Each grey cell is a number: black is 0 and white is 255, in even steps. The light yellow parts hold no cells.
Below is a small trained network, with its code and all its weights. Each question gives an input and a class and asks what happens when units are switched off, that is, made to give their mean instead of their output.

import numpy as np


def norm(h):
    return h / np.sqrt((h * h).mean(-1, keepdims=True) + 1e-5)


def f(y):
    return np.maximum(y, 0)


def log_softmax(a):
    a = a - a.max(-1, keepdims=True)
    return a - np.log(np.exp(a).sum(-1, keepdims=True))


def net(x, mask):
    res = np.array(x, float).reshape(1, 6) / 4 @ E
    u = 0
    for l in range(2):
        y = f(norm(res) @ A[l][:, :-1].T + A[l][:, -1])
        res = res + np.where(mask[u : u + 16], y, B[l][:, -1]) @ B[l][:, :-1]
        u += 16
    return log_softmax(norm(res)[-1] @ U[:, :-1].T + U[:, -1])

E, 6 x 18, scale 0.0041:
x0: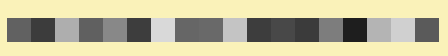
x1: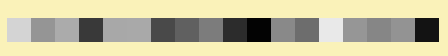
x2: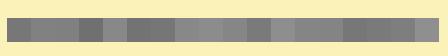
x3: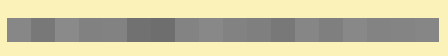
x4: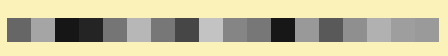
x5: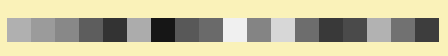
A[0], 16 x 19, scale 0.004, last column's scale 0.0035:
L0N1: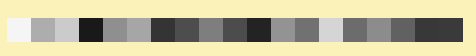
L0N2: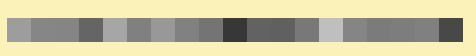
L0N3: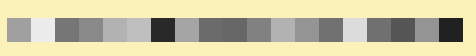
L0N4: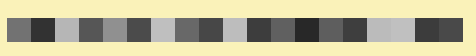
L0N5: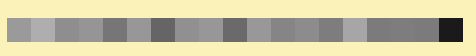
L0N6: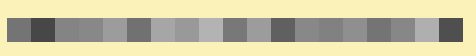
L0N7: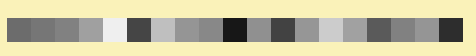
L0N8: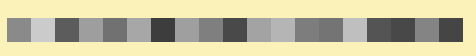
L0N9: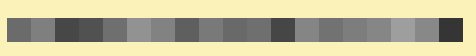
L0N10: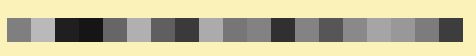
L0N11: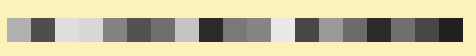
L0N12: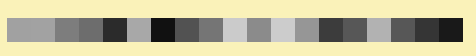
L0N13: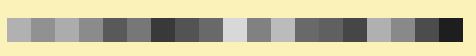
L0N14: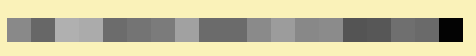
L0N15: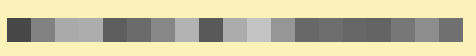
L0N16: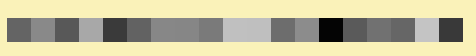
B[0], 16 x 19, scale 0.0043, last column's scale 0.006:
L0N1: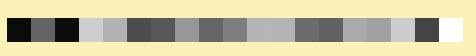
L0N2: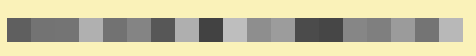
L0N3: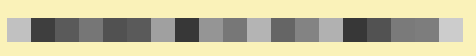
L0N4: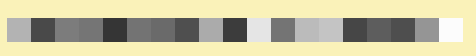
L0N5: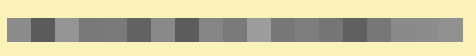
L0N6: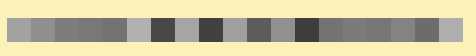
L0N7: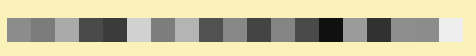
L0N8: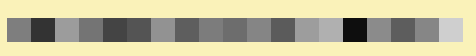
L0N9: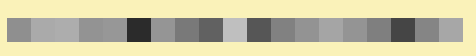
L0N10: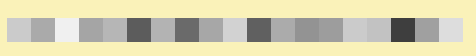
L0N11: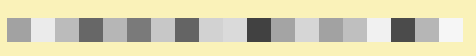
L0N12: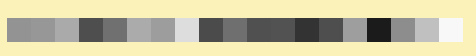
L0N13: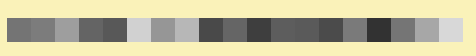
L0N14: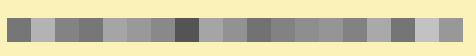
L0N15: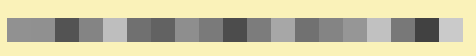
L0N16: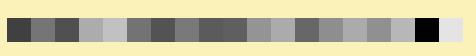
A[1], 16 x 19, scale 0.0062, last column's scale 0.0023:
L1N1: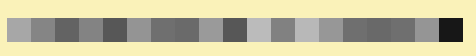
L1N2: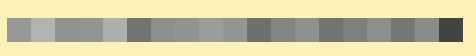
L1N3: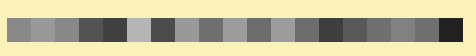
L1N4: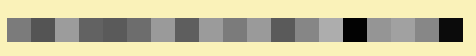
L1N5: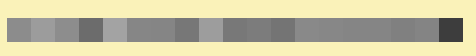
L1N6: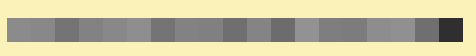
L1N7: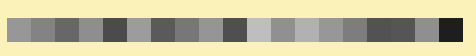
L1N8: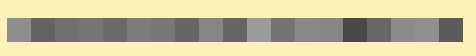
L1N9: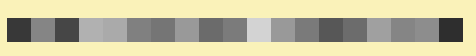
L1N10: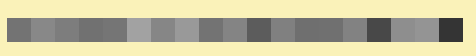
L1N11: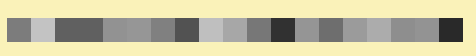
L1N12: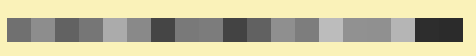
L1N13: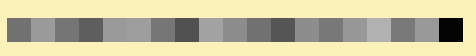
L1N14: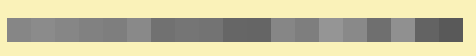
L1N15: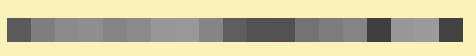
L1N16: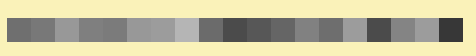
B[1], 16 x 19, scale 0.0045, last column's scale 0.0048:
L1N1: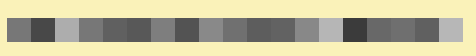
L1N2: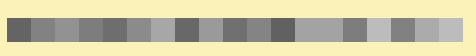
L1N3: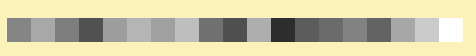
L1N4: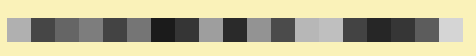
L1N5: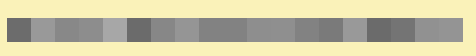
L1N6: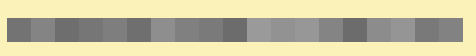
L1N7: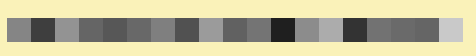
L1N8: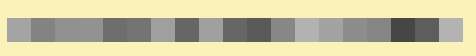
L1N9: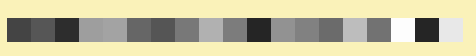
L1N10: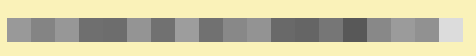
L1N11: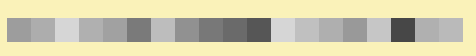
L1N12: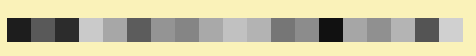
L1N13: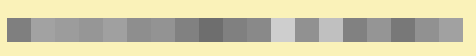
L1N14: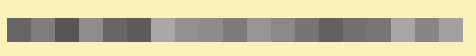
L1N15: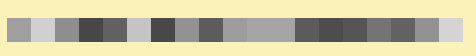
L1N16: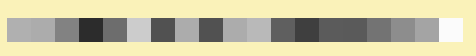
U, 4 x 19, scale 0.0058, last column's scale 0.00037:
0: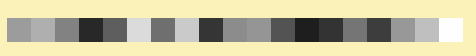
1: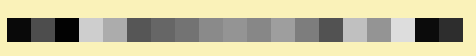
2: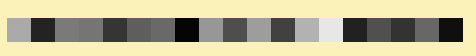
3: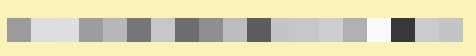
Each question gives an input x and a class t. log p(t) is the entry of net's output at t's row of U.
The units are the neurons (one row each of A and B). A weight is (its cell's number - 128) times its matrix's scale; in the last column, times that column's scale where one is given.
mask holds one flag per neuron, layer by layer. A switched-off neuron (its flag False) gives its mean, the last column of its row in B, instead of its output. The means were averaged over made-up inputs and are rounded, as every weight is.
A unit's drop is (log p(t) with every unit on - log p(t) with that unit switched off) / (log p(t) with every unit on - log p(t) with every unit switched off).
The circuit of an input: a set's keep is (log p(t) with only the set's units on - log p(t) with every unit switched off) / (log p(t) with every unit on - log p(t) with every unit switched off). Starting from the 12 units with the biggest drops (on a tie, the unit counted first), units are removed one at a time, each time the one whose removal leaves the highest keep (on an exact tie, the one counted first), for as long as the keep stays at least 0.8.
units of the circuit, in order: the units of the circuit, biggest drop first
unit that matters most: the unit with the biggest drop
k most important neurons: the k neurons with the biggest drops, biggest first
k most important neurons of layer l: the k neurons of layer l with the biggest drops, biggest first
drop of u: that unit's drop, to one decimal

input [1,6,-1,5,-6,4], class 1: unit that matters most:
L0N1
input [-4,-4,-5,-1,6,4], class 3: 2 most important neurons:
[L0N10, L0N1]
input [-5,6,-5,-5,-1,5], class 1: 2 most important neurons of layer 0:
[L0N1, L0N7]
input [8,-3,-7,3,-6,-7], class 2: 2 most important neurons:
[L0N4, L0N12]
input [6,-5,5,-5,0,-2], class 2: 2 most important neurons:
[L0N4, L0N1]
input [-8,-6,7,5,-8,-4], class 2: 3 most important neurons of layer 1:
[L1N7, L1N1, L1N11]
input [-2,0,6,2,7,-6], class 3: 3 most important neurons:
[L0N10, L0N12, L1N11]
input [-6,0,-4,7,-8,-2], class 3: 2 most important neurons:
[L0N11, L0N4]
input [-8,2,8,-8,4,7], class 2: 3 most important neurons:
[L0N3, L0N8, L0N7]
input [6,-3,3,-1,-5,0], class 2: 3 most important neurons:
[L0N4, L1N4, L0N10]
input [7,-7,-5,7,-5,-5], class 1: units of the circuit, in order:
[L0N15, L1N9]
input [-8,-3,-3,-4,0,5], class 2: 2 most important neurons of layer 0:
[L0N3, L0N8]
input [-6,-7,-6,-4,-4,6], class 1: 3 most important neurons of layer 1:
[L1N9, L1N16, L1N15]
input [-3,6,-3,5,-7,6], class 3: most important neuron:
[L0N11]
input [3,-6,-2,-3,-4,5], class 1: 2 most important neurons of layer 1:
[L1N9, L1N16]
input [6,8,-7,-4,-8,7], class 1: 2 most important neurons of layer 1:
[L1N12, L1N16]
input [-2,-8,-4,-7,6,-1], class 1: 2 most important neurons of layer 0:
[L0N16, L0N11]
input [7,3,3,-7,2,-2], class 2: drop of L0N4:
0.1
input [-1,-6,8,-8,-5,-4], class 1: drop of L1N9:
0.2
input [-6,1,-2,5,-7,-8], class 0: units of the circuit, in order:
[L0N7]
